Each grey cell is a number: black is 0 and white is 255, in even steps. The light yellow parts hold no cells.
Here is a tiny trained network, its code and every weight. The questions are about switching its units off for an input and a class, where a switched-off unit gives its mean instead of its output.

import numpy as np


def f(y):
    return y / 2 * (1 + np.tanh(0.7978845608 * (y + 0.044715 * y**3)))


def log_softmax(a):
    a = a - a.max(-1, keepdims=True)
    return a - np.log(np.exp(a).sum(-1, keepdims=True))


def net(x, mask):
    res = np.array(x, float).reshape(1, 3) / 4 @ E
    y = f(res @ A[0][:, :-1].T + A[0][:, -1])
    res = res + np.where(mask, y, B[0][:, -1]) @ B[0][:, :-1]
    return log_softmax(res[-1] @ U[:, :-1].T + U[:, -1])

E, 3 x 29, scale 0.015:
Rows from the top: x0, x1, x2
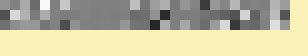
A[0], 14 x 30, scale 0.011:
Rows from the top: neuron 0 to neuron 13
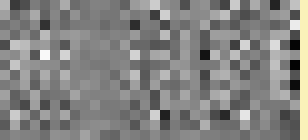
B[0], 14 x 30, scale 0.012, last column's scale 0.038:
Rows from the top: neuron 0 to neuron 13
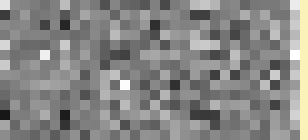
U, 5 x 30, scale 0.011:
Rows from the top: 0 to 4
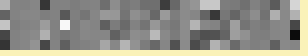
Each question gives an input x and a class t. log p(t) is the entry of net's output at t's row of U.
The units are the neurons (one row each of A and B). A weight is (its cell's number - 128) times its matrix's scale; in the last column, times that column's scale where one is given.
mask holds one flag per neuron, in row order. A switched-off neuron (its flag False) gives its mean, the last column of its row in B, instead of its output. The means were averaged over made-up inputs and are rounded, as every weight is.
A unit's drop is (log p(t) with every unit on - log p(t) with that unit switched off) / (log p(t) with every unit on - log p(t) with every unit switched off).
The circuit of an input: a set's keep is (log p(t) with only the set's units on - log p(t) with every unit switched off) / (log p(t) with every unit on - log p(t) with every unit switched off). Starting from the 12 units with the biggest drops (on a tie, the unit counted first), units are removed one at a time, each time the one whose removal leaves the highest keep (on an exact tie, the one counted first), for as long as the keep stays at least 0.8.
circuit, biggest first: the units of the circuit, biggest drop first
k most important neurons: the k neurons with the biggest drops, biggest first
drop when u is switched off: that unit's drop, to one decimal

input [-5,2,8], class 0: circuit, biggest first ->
[neuron 4]
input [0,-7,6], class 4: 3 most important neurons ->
[neuron 10; neuron 5; neuron 1]
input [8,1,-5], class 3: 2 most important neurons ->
[neuron 11; neuron 4]
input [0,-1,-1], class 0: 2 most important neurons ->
[neuron 5; neuron 11]
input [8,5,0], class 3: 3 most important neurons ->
[neuron 11; neuron 0; neuron 5]
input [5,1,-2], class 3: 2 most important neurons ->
[neuron 4; neuron 5]
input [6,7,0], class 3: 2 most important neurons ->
[neuron 11; neuron 0]
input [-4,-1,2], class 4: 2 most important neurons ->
[neuron 0; neuron 5]
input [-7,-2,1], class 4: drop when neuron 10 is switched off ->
0.3
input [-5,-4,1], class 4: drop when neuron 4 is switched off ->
0.4
